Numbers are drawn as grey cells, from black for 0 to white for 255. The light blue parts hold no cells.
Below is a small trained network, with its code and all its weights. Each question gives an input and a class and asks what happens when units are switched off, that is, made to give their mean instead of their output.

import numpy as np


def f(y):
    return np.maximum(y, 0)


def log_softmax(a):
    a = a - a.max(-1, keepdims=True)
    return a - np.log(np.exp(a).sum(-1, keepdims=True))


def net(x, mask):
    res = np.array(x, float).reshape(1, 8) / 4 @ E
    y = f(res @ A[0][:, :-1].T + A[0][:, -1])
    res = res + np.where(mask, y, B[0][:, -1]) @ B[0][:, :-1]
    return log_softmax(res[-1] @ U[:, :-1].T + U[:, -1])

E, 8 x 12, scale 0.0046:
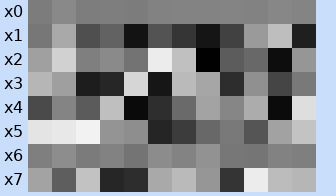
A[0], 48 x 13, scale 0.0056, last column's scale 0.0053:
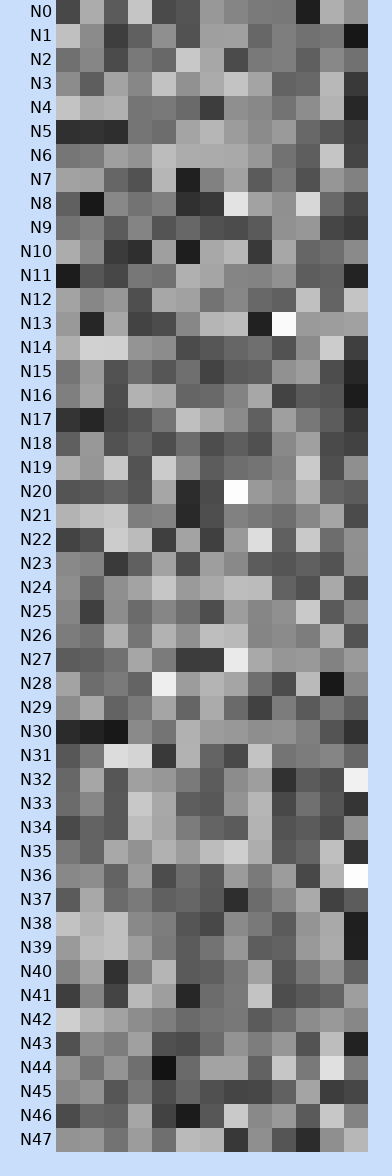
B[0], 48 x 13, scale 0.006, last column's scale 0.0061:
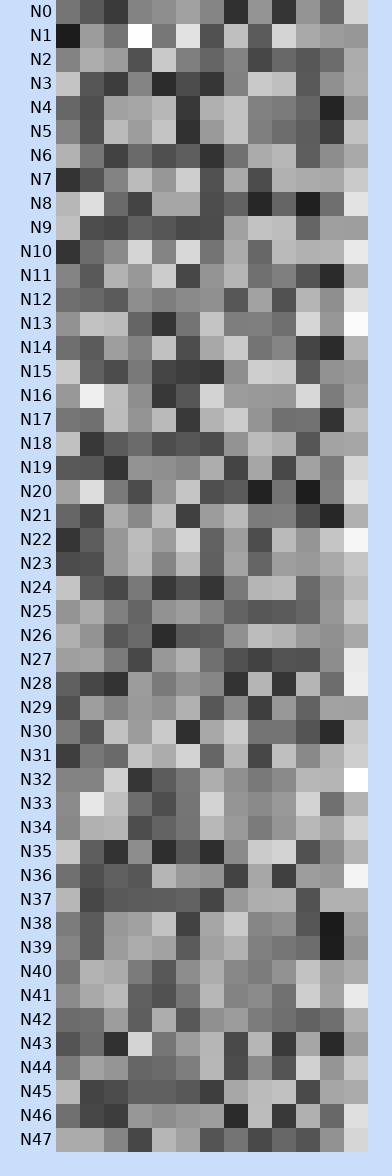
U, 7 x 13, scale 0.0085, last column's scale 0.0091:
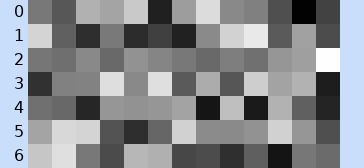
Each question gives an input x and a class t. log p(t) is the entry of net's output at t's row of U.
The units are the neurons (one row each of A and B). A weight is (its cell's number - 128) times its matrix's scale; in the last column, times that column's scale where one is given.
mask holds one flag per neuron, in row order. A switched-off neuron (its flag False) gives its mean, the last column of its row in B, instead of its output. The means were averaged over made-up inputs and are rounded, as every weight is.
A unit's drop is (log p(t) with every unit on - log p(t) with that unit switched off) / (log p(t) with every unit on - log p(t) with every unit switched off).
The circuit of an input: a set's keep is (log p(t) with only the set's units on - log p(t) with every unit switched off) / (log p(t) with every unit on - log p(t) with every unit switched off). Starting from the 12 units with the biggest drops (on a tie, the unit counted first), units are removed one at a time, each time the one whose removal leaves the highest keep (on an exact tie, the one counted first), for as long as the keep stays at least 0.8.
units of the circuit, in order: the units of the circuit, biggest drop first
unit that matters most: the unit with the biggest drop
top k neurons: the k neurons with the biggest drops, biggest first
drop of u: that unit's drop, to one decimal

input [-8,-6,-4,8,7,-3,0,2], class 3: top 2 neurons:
N10, N7
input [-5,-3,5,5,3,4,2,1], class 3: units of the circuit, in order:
N7, N10
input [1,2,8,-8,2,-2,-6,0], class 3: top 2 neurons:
N31, N8
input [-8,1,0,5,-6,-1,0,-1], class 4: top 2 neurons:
N28, N22
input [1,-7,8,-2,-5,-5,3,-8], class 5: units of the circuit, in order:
N34, N32, N16
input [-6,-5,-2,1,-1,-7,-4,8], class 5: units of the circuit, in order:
N13
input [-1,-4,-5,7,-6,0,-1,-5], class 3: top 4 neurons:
N10, N7, N23, N1
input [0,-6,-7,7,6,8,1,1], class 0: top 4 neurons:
N21, N14, N38, N4
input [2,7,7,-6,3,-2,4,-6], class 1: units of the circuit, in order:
N37, N45
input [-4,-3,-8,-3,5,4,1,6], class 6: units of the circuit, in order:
N8, N27
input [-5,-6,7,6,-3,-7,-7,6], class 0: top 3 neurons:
N17, N5, N11
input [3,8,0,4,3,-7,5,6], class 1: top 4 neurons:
N18, N15, N9, N45
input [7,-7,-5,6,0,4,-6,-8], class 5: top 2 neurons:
N41, N33
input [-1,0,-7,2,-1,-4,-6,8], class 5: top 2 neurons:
N13, N44
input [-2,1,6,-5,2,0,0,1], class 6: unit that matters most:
N47
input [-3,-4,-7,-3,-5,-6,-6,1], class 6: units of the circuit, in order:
N8, N20
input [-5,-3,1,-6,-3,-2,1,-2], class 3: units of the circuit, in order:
N22, N31
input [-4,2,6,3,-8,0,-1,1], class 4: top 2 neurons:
N28, N19
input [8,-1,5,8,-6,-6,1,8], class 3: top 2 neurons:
N10, N1
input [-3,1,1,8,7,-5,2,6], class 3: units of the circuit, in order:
N10
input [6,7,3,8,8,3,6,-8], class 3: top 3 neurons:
N7, N10, N23
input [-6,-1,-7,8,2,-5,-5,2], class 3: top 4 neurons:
N10, N7, N1, N23
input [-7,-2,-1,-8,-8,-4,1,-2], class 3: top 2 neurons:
N22, N31
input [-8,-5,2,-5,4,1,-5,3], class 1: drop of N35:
0.3
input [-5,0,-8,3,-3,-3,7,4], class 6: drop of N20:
0.3
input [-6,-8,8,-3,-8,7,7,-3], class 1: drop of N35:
0.2
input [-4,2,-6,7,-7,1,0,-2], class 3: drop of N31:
-0.1
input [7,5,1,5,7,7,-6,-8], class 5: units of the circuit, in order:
N41
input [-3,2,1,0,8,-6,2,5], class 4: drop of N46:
0.2
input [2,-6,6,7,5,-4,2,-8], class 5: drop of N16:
0.4
